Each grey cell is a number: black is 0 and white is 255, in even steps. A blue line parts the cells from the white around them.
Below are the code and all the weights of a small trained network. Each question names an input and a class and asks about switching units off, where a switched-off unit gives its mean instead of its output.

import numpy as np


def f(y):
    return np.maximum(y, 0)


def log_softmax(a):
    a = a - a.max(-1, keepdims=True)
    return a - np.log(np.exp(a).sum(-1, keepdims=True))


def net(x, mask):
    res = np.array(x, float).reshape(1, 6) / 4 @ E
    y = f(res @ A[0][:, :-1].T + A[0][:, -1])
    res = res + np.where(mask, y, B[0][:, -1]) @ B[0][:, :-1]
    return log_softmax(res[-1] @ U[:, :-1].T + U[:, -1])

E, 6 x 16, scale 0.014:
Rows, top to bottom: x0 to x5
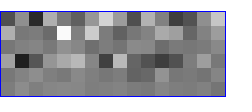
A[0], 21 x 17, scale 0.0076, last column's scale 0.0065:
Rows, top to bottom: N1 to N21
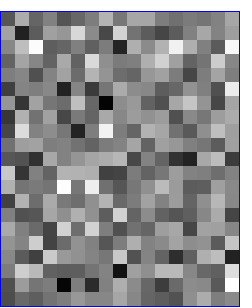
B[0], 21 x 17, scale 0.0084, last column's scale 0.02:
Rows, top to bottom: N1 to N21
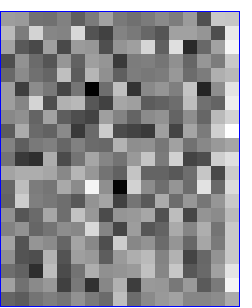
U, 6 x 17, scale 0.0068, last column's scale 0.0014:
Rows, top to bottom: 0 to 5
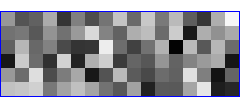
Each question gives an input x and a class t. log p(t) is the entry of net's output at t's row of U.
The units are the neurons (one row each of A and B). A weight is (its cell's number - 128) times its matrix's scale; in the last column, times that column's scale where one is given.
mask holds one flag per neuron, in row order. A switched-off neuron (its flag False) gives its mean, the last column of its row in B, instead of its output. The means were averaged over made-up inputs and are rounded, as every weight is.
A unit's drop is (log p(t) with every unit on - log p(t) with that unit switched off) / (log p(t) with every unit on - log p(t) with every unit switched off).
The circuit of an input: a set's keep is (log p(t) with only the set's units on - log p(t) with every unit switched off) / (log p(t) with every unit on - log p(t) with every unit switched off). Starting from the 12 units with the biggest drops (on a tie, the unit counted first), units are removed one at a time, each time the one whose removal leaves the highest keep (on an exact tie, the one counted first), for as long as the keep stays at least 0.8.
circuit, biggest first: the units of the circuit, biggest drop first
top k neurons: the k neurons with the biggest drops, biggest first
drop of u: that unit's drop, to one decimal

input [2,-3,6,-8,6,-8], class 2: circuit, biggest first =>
[N9]
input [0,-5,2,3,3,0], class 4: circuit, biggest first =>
[N3; N19]
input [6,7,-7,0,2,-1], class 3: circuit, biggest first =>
[N3; N9]
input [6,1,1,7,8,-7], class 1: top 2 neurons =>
[N6; N20]
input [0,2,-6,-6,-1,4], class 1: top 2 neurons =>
[N3; N19]
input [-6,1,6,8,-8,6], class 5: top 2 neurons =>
[N12; N6]
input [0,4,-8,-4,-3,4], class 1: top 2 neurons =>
[N3; N19]
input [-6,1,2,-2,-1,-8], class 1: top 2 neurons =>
[N6; N20]
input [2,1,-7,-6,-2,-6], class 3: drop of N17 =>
0.0
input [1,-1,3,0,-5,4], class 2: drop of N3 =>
0.3
